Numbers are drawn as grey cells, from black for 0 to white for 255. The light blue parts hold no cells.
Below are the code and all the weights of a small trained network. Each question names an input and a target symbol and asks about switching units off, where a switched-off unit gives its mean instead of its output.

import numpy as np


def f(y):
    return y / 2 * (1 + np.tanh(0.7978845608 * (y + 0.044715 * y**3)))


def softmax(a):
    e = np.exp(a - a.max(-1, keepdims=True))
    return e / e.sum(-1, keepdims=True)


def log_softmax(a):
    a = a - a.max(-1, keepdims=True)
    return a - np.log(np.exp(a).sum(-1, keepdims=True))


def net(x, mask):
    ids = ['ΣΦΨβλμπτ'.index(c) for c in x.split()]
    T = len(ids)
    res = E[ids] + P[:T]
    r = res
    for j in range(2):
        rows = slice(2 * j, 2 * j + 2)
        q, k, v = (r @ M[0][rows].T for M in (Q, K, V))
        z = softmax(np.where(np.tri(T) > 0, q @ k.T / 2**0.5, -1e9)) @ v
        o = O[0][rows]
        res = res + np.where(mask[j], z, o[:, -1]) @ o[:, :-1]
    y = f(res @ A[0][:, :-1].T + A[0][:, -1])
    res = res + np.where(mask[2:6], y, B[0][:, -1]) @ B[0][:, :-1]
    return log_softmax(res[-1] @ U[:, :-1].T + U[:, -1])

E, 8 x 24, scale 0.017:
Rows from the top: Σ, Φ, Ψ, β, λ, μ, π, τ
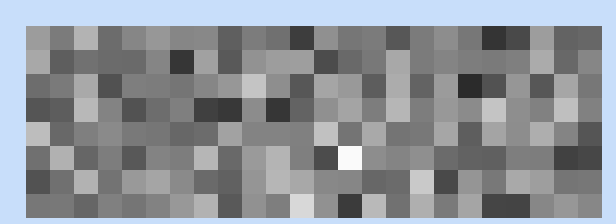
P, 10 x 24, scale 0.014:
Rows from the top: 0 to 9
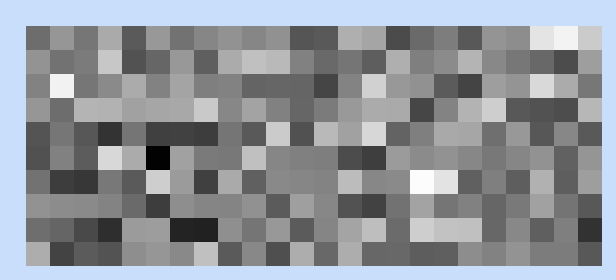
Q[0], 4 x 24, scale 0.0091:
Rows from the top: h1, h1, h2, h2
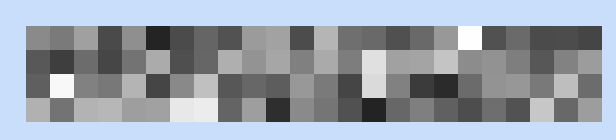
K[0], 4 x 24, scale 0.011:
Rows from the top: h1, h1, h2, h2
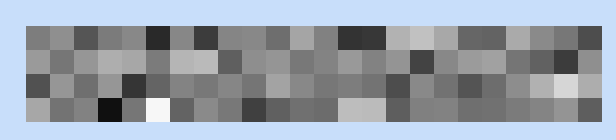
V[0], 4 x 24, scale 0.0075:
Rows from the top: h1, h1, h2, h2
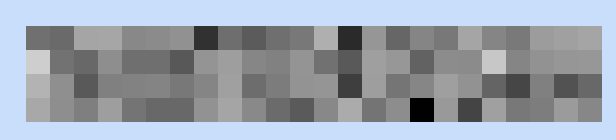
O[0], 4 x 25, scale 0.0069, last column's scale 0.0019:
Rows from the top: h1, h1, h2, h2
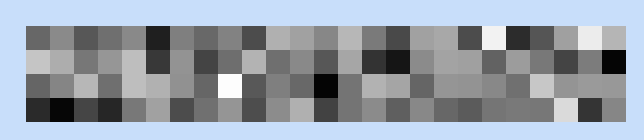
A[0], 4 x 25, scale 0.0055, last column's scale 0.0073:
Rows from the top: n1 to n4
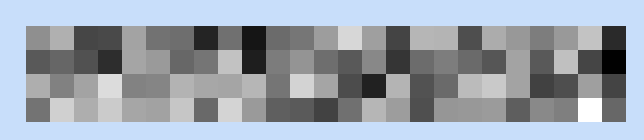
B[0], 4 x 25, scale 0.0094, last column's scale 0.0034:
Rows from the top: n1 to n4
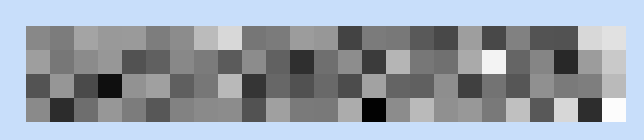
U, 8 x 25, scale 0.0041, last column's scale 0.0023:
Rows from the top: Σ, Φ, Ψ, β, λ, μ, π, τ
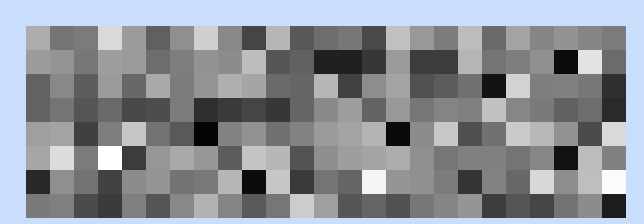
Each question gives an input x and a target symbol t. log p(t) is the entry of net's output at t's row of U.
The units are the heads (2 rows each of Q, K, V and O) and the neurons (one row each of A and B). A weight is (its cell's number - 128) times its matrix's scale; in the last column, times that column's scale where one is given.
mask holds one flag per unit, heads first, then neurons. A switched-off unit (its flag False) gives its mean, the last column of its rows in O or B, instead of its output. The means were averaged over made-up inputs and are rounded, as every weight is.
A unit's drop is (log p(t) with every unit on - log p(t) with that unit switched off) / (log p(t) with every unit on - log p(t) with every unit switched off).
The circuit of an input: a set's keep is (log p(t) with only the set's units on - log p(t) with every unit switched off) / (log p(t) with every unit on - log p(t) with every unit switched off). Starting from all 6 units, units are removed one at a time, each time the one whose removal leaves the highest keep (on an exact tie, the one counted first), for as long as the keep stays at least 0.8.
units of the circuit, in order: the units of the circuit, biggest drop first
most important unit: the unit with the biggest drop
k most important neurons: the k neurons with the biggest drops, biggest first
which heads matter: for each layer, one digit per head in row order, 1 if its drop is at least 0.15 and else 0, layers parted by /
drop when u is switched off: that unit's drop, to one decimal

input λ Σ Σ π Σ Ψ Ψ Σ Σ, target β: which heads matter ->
01
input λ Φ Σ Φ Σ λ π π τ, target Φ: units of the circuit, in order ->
(n2; h2; h1; n1)
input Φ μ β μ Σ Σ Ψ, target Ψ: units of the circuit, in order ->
(h1)
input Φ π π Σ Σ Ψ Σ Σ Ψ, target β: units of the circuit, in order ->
(n2; h2)
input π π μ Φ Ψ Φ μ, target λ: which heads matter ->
11
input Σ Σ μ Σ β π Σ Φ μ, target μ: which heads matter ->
01
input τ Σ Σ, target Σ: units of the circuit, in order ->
(n4; h2)
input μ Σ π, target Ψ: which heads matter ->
10
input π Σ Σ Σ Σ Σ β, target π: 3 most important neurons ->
(n4; n1; n2)
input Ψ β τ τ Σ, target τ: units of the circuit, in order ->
(n1; h1; h2)
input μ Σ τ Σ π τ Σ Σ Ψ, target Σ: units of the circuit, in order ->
(h2; n4)
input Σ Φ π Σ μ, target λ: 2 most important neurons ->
(n2; n1)
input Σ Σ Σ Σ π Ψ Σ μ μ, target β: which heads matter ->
11
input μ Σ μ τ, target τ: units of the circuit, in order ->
(h2)
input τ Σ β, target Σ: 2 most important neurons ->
(n4; n1)
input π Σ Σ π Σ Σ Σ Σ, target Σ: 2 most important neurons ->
(n4; n3)
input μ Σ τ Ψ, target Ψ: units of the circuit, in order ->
(h1; h2)
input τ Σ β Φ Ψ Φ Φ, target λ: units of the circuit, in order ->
(h1; n1)
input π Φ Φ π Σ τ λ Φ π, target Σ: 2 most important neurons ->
(n4; n1)
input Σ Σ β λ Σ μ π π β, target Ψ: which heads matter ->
10
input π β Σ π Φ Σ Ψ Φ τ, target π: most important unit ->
h1
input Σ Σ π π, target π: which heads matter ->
00
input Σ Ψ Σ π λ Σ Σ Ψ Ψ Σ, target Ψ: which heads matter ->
10
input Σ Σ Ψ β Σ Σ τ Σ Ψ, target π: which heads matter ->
11
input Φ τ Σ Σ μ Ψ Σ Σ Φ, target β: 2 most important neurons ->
(n2; n1)
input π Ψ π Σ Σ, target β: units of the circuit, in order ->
(h2; n2)
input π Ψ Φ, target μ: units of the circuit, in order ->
(h2)
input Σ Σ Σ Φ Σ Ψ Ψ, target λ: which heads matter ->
10
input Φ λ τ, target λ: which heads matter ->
10
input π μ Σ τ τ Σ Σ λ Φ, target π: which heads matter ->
11
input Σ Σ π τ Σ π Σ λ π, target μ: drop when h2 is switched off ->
0.8
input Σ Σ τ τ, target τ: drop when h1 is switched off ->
0.2
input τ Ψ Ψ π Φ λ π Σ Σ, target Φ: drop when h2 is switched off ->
0.3
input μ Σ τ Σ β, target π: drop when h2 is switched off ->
0.3
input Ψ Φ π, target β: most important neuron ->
(n2)
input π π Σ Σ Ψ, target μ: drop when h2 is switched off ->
0.8
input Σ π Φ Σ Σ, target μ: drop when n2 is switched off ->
0.0
